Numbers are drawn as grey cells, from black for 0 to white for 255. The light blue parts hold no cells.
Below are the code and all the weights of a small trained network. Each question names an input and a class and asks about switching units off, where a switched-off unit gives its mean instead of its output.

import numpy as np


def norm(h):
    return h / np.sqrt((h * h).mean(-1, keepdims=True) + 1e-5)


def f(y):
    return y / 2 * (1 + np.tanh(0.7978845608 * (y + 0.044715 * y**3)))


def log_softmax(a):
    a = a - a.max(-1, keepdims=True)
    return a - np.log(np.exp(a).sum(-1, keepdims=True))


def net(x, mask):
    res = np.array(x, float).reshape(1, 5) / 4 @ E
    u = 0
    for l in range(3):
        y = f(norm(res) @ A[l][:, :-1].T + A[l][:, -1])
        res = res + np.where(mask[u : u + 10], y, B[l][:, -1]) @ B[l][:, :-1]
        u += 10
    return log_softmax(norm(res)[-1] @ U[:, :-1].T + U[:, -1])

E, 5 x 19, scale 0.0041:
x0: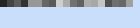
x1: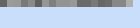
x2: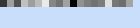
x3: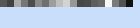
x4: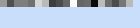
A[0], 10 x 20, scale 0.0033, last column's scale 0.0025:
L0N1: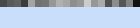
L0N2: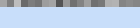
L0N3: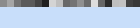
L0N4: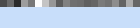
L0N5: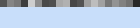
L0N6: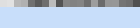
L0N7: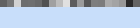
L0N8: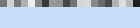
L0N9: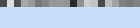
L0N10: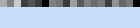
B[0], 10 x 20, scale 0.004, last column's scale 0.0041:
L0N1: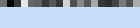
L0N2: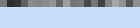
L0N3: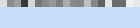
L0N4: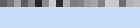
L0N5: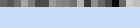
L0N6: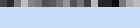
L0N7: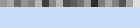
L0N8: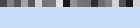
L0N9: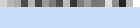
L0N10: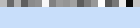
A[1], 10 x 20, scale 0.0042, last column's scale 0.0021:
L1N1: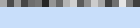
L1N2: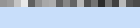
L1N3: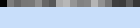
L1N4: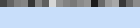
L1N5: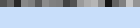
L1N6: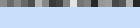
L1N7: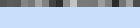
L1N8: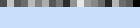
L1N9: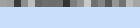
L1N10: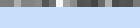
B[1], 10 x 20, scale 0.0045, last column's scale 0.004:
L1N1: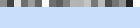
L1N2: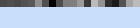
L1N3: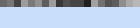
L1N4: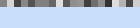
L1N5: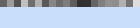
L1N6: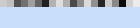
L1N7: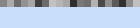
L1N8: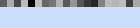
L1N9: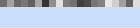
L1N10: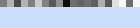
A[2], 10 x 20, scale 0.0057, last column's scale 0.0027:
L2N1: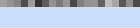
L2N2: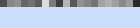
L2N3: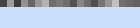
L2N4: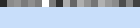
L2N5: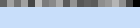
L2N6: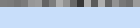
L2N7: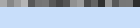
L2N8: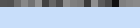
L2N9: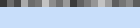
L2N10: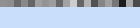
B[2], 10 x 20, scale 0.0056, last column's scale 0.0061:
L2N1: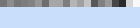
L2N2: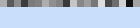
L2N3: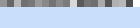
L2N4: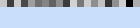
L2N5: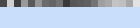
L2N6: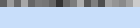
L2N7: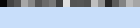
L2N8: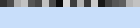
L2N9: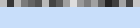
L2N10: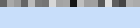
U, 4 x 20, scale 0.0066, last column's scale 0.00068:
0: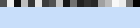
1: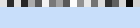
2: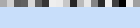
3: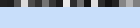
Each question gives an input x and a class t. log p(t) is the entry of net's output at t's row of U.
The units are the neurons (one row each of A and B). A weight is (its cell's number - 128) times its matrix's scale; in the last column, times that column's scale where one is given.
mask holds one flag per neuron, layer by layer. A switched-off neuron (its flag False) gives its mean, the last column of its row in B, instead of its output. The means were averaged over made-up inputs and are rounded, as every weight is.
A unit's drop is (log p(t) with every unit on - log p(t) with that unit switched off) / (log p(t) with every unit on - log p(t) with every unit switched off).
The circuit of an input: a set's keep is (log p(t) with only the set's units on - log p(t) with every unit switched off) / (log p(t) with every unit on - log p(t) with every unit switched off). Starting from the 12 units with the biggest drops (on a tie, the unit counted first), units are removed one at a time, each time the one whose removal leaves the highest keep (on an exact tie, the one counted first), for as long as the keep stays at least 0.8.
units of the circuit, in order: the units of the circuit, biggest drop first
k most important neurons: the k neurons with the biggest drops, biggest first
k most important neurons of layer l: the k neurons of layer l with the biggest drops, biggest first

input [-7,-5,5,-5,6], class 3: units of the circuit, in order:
L2N7
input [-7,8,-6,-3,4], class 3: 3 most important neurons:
L0N6, L1N2, L2N7
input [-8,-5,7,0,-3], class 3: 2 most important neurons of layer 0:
L0N6, L0N3
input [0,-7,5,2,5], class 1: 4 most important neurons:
L0N4, L2N4, L0N7, L2N2
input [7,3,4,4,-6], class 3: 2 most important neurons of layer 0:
L0N5, L0N1
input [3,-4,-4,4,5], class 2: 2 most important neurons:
L1N6, L0N8
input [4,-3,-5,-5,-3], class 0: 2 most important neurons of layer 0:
L0N8, L0N4
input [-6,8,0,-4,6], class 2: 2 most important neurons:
L1N6, L0N1
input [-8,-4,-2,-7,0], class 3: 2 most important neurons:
L0N6, L1N2
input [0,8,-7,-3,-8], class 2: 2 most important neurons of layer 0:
L0N3, L0N8
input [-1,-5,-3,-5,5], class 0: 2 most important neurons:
L1N8, L0N3
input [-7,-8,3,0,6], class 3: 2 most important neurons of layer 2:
L2N7, L2N8
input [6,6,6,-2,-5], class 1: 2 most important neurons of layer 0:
L0N9, L0N6
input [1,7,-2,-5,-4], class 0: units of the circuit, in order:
L0N8
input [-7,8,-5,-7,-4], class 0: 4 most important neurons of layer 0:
L0N8, L0N1, L0N5, L0N3
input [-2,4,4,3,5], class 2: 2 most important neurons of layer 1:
L1N6, L1N1
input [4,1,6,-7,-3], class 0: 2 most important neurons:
L0N8, L1N9
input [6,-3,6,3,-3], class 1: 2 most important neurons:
L0N9, L0N6
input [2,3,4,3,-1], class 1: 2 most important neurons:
L0N9, L0N8
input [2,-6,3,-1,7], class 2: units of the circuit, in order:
L1N6
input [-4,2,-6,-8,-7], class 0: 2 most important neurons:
L0N8, L1N8
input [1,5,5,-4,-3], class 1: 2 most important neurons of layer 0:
L0N9, L0N7
